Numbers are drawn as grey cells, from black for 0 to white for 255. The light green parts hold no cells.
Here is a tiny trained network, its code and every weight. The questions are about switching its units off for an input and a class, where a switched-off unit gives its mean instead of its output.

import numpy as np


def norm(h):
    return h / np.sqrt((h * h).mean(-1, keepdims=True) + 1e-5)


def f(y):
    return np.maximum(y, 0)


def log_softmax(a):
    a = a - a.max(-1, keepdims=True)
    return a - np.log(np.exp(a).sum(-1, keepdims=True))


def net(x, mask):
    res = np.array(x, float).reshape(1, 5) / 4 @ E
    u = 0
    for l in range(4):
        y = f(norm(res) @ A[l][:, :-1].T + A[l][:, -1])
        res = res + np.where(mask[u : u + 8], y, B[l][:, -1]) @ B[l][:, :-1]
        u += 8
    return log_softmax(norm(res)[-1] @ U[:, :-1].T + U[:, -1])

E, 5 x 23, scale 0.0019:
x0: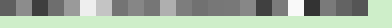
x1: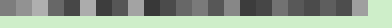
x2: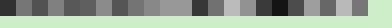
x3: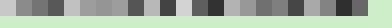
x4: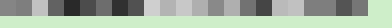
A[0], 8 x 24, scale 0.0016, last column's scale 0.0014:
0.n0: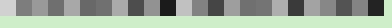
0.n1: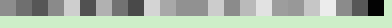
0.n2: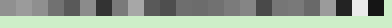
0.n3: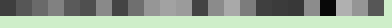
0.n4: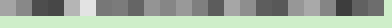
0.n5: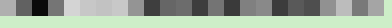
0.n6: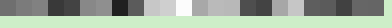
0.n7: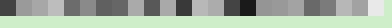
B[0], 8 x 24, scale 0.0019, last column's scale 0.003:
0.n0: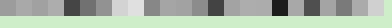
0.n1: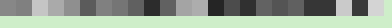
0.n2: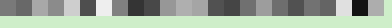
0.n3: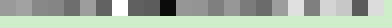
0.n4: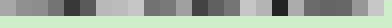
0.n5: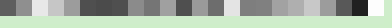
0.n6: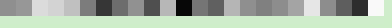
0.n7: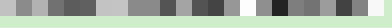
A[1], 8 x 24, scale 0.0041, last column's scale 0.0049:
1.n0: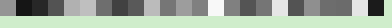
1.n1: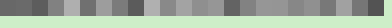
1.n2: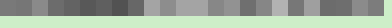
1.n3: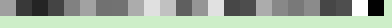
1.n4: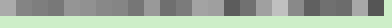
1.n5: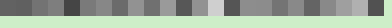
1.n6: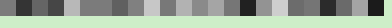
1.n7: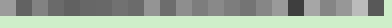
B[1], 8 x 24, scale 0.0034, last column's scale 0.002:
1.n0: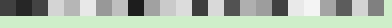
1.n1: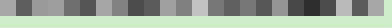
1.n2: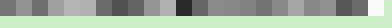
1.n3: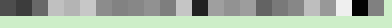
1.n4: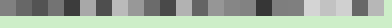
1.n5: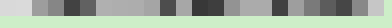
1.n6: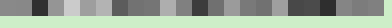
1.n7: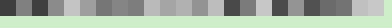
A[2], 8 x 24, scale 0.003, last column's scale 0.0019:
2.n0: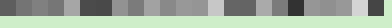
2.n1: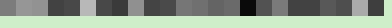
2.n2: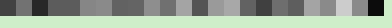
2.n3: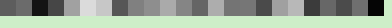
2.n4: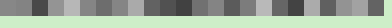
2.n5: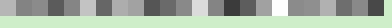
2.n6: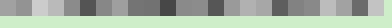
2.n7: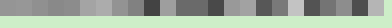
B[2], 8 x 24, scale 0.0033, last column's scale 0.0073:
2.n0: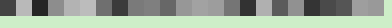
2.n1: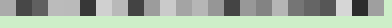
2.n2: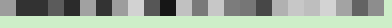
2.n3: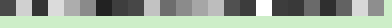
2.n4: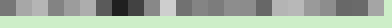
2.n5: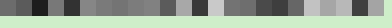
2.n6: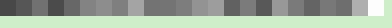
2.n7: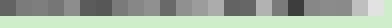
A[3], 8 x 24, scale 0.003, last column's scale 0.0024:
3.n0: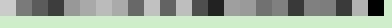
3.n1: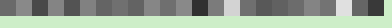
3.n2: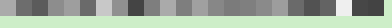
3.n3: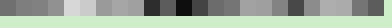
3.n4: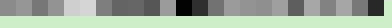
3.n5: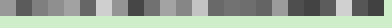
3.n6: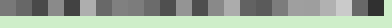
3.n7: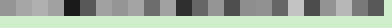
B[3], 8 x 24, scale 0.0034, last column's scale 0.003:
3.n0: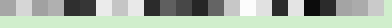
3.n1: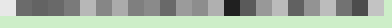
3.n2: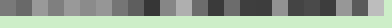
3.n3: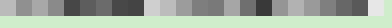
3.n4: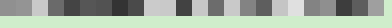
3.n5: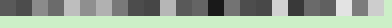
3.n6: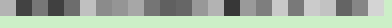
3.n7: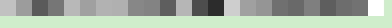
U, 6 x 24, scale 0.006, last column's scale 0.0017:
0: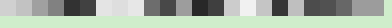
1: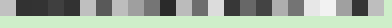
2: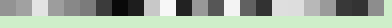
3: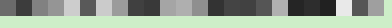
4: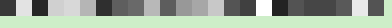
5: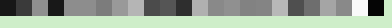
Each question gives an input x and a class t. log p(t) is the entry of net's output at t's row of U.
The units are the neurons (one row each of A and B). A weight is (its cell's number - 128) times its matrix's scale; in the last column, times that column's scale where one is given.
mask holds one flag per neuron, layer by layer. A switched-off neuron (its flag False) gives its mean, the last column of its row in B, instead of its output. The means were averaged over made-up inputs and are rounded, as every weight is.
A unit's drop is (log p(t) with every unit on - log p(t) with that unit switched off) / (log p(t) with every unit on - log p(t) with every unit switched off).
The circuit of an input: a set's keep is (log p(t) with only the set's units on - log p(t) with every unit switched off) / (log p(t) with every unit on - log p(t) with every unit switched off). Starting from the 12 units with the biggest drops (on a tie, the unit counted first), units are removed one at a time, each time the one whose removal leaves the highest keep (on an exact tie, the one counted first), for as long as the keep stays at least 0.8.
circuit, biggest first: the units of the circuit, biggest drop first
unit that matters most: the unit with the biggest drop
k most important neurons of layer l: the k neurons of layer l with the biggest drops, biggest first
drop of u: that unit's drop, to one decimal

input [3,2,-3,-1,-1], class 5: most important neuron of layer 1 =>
1.n2
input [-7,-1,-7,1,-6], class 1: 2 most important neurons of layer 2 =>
2.n5; 2.n7
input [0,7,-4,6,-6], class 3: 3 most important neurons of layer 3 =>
3.n5; 3.n7; 3.n4
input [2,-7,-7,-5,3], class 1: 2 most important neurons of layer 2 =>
2.n5; 2.n1
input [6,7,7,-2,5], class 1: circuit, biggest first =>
2.n2; 3.n1
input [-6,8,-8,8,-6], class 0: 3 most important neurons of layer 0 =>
0.n0; 0.n3; 0.n1
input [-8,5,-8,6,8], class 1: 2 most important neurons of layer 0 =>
0.n5; 0.n0
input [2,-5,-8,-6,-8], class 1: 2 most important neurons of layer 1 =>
1.n4; 1.n2
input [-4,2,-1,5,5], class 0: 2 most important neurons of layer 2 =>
2.n4; 2.n7
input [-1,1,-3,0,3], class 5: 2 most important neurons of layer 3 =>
3.n3; 3.n4
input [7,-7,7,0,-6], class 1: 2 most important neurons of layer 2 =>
2.n2; 2.n1
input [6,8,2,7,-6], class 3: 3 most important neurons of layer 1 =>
1.n5; 1.n2; 1.n4
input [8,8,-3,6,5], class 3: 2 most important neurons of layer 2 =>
2.n1; 2.n0
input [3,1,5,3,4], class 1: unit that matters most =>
0.n3
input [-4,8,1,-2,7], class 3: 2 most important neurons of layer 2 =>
2.n1; 2.n4
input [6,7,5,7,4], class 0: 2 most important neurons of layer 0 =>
0.n4; 0.n1
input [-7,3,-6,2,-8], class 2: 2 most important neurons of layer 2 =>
2.n4; 2.n7
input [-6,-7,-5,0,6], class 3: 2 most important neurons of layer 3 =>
3.n2; 3.n3
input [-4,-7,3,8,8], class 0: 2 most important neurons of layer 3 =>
3.n0; 3.n3
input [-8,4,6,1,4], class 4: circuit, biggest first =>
1.n7
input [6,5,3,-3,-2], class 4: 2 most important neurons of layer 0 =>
0.n1; 0.n7
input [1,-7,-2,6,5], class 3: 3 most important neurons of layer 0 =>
0.n1; 0.n7; 0.n5
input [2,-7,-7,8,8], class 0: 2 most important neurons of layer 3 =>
3.n0; 3.n3
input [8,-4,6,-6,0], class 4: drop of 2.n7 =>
0.1
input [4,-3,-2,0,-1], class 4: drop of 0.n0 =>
0.1
